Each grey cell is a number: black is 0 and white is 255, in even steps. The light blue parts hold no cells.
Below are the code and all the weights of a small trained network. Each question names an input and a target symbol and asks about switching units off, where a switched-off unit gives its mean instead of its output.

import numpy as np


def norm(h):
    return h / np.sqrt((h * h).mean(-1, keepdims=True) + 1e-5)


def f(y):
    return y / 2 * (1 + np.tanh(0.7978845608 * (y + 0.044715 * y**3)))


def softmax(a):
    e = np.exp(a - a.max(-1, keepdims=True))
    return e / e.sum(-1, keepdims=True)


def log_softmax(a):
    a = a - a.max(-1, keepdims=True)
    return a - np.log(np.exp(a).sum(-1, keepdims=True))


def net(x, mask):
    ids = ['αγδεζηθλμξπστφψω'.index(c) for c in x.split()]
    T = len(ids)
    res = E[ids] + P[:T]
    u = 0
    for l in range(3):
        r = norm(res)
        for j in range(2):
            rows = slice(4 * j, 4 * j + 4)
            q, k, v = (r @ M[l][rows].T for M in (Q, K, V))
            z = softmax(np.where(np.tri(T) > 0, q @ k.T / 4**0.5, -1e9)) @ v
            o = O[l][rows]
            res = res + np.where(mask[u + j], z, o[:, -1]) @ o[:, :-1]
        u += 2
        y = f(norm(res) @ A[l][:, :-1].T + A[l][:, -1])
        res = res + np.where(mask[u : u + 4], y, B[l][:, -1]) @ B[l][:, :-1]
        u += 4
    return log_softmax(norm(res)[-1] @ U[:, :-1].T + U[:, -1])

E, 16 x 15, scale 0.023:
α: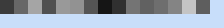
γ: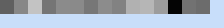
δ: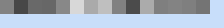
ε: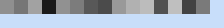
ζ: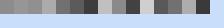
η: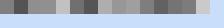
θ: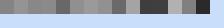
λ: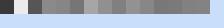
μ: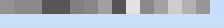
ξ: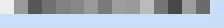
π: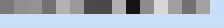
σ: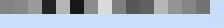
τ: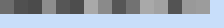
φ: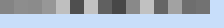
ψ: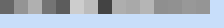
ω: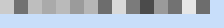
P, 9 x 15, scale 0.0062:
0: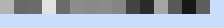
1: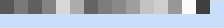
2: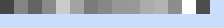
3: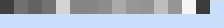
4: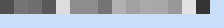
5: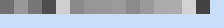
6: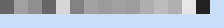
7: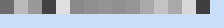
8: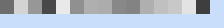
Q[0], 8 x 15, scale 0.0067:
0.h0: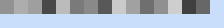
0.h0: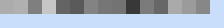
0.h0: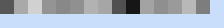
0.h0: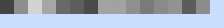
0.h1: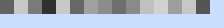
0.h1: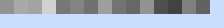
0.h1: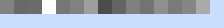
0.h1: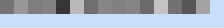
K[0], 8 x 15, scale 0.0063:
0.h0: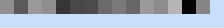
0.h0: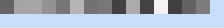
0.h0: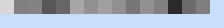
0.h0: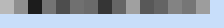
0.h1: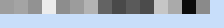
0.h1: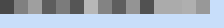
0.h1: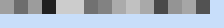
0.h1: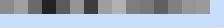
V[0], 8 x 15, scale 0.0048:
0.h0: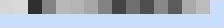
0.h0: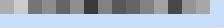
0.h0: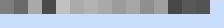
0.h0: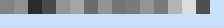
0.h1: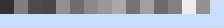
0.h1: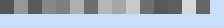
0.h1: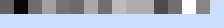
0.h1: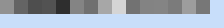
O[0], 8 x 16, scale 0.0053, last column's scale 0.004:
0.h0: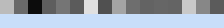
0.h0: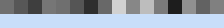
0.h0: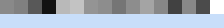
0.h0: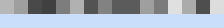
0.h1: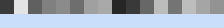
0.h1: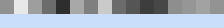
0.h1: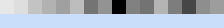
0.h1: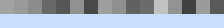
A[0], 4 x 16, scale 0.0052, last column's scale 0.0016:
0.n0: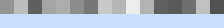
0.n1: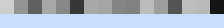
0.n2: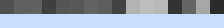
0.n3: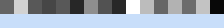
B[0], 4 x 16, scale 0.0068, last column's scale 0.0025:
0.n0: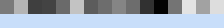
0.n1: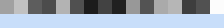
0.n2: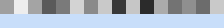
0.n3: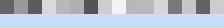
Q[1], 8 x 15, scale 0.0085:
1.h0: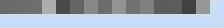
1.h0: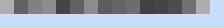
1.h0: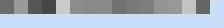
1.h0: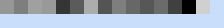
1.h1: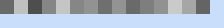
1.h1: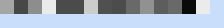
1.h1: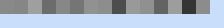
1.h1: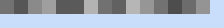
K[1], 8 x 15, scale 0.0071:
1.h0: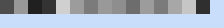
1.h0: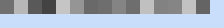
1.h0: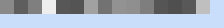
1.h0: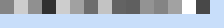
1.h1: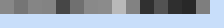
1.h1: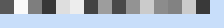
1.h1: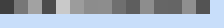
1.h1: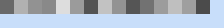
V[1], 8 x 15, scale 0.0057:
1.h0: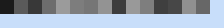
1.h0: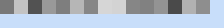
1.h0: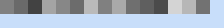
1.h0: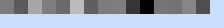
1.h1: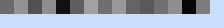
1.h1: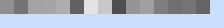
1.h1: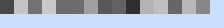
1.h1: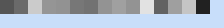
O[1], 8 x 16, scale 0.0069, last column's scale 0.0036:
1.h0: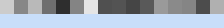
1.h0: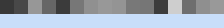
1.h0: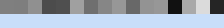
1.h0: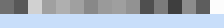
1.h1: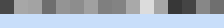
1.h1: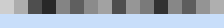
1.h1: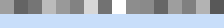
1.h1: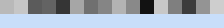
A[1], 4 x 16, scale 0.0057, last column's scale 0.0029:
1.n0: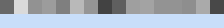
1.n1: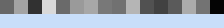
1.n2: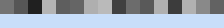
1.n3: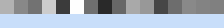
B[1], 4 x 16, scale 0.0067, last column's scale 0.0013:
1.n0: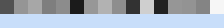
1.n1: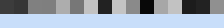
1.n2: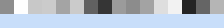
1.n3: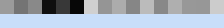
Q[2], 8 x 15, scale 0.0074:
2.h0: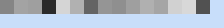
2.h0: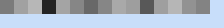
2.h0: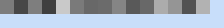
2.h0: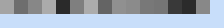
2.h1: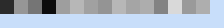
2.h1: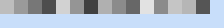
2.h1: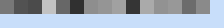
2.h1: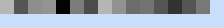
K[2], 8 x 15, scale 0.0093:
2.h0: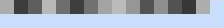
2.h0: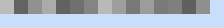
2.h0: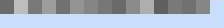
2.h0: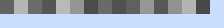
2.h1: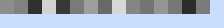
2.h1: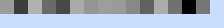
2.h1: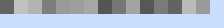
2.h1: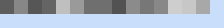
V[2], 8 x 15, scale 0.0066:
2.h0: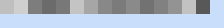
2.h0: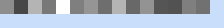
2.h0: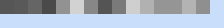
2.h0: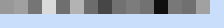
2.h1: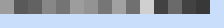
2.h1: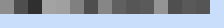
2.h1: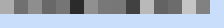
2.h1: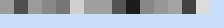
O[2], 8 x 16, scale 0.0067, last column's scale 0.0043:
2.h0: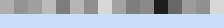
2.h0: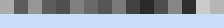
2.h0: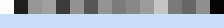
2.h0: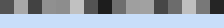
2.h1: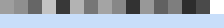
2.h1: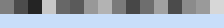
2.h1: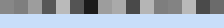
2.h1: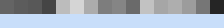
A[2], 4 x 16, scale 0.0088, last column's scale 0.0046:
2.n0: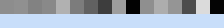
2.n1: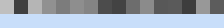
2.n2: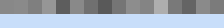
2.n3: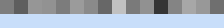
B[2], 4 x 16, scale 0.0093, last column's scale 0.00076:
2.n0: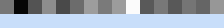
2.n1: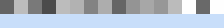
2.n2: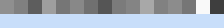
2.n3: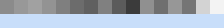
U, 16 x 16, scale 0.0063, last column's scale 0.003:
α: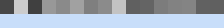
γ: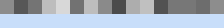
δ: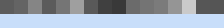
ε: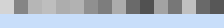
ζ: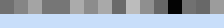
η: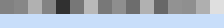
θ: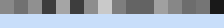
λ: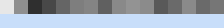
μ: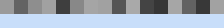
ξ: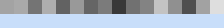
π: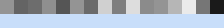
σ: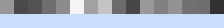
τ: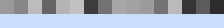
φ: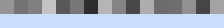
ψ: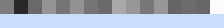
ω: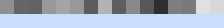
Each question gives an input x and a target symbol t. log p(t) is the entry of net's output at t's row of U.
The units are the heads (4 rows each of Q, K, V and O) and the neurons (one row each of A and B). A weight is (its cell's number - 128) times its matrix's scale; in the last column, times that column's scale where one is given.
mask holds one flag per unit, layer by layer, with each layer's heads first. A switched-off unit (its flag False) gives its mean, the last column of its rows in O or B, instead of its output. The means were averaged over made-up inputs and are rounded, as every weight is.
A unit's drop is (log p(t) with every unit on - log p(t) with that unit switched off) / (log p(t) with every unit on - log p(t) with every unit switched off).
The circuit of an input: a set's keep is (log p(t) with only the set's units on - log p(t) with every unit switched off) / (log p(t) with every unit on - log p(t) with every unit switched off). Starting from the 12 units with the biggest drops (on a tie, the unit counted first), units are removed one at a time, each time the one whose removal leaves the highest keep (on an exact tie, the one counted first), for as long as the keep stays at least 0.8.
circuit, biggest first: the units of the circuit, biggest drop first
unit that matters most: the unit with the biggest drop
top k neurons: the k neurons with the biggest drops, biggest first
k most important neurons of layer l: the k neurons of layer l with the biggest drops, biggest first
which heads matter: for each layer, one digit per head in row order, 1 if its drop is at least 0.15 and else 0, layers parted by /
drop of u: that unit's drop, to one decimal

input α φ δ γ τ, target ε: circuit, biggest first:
(1.h0, 1.h1, 0.h0)
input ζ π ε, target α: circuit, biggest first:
(2.h0, 1.h1)
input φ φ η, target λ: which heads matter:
01 / 10 / 00
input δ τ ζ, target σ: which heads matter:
00 / 00 / 01
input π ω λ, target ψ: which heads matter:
01 / 00 / 10
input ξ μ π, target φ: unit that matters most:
2.h1
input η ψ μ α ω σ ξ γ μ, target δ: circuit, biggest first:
(2.h0, 1.h1)
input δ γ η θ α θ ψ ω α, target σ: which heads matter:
00 / 00 / 01
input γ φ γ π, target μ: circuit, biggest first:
(1.h0, 2.n0)
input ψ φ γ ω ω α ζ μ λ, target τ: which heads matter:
00 / 00 / 11
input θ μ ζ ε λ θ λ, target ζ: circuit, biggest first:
(1.h1, 1.h0)
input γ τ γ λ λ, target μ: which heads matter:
00 / 10 / 01
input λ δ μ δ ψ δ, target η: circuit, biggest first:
(1.h0, 1.h1, 0.h1)
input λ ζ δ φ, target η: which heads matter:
00 / 11 / 00
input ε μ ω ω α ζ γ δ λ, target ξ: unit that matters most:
0.h1
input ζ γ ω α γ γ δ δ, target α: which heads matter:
10 / 01 / 10
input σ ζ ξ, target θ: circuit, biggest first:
(2.h0, 0.h1)
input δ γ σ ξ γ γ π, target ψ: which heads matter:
01 / 00 / 00
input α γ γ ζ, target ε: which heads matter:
00 / 11 / 00
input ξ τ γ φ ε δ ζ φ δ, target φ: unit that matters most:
2.h1
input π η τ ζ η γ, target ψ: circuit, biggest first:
(2.h0, 0.h1)
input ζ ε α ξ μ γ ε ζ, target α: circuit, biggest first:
(2.h0, 1.h1, 0.h0)
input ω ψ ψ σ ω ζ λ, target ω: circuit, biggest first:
(1.h0, 2.h0)
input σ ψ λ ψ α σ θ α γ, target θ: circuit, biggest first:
(2.h0, 0.h1)
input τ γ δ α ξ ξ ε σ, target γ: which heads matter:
00 / 01 / 00
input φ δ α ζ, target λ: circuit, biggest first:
(1.h1, 1.h0)
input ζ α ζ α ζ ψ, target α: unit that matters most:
2.h0
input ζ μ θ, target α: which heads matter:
00 / 01 / 10
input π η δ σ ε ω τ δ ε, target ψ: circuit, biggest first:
(2.h0, 0.h1, 2.n0, 1.h1)
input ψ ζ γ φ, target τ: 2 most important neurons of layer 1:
(1.n3, 1.n0)
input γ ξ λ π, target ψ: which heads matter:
10 / 00 / 00
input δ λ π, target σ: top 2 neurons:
(0.n1, 1.n2)
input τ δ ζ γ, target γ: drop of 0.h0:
0.1
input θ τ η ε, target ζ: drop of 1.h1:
0.4
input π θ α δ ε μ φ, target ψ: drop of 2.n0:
0.2
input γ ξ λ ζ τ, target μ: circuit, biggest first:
(1.h0)
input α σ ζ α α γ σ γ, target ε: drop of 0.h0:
0.2
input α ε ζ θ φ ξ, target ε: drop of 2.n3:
0.0
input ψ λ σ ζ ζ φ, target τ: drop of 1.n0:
0.1
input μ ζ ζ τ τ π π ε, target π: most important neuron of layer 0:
(0.n3)
